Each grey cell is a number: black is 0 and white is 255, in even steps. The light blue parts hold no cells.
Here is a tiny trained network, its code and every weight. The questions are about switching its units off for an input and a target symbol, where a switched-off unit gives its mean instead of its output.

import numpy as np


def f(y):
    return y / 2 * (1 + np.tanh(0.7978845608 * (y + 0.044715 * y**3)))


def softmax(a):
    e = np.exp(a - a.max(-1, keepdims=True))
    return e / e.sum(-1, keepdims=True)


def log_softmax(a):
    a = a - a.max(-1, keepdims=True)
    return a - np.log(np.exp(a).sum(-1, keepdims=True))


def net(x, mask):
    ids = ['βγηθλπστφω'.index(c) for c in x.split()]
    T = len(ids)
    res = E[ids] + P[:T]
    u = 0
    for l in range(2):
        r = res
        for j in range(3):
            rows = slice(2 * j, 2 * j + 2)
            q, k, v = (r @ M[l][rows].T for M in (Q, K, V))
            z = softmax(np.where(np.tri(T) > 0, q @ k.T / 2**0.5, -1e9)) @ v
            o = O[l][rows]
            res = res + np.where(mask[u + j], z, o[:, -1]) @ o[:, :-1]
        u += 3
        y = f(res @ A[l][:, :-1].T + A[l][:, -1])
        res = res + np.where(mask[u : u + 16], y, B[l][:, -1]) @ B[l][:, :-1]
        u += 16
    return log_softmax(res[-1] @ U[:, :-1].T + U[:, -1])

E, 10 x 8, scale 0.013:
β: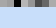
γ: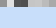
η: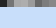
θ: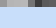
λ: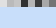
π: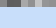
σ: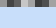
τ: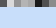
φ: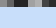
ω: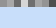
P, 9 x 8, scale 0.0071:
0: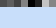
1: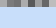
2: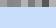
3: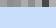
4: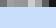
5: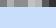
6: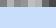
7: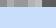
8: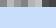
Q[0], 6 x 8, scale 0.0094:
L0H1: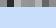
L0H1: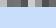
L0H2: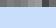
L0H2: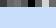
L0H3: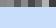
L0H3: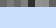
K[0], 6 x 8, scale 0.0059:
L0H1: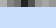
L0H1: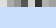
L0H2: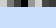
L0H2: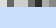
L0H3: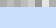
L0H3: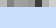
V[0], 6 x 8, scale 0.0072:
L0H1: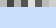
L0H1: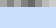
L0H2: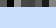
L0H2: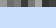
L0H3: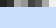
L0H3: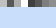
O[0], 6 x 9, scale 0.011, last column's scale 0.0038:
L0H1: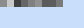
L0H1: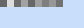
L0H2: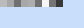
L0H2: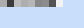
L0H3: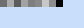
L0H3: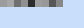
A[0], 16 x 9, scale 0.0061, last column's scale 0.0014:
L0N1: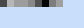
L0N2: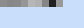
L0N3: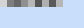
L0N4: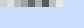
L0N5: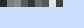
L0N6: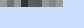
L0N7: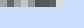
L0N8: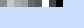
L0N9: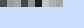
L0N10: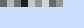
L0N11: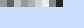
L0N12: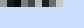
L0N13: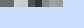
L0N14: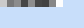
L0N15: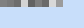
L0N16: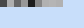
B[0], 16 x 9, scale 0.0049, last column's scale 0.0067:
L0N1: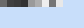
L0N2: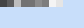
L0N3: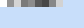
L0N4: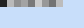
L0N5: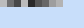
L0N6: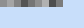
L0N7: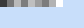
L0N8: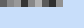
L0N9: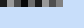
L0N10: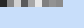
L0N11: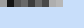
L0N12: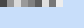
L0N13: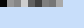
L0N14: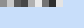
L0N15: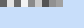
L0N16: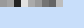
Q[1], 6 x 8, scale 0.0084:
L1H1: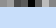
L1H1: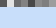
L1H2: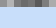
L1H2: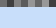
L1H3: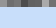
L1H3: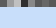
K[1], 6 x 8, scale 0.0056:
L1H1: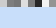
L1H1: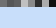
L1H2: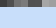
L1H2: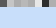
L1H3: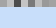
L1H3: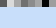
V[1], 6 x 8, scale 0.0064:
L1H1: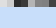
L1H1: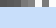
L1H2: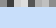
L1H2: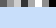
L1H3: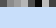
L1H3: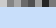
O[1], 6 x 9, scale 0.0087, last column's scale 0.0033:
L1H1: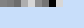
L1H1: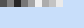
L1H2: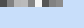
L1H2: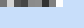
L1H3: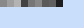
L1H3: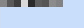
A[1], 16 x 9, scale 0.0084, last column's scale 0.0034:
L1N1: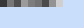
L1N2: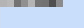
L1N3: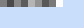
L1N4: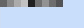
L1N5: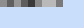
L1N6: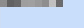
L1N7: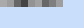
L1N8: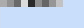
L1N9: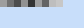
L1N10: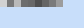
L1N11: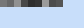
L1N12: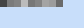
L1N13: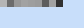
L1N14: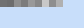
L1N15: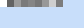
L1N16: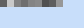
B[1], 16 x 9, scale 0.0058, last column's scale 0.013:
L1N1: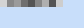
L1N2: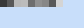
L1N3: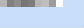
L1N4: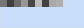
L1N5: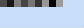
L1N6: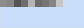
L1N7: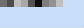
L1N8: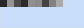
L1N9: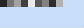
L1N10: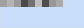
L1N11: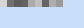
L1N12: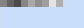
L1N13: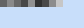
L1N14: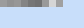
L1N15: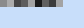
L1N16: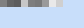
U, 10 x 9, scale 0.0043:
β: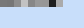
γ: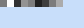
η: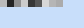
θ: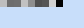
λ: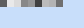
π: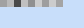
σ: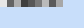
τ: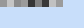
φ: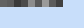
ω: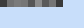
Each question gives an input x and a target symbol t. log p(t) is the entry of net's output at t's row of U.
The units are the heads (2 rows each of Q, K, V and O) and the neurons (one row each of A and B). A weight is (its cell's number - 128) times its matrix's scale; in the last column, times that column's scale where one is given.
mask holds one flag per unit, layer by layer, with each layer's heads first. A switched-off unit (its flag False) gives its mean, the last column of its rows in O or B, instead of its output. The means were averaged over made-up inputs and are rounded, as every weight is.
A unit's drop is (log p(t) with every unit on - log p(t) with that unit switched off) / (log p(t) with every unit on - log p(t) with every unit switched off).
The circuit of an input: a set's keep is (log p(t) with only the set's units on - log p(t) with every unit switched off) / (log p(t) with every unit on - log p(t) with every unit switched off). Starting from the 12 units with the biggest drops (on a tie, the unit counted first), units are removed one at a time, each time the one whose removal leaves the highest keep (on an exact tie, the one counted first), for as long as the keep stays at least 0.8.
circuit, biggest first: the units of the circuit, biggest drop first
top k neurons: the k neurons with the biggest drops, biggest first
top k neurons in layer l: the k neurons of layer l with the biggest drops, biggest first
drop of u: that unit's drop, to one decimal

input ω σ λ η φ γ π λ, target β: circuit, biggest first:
(L1H1; L1N2; L0H1)
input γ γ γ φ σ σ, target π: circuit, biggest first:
(L1H1; L0H2)
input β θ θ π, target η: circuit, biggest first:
(L1H2; L0H2; L0H3; L0N14)
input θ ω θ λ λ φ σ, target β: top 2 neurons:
(L1N2; L0N14)
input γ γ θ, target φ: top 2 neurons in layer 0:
(L0N5; L0N1)
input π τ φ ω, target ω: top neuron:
(L1N8)
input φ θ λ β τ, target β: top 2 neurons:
(L1N2; L0N14)
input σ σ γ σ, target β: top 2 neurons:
(L0N16; L0N2)
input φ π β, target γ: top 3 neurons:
(L0N3; L1N15; L0N1)
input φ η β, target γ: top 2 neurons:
(L1N15; L0N3)
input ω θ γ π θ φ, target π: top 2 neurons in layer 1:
(L1N3; L1N5)
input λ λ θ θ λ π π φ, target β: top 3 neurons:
(L1N2; L0N12; L0N14)
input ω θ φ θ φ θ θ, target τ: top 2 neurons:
(L0N3; L0N1)
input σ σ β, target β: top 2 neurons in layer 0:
(L0N16; L0N2)
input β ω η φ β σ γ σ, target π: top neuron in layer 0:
(L0N7)
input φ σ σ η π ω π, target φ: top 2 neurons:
(L0N11; L0N14)
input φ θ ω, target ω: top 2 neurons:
(L0N11; L1N8)
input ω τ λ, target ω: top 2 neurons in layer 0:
(L0N4; L0N14)
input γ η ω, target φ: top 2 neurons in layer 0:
(L0N5; L0N14)
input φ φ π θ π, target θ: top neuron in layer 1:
(L1N13)
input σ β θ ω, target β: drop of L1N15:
0.0
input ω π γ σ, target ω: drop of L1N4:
0.1
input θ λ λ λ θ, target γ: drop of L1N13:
-0.1
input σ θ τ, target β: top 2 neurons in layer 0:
(L0N16; L0N2)
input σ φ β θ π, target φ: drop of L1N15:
0.3
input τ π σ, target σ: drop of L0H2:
0.4
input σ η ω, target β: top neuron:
(L0N16)
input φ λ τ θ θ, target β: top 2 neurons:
(L1N2; L0N14)
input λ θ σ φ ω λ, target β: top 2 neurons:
(L1N2; L0N14)
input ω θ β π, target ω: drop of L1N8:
0.2
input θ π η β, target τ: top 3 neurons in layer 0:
(L0N13; L0N14; L0N1)
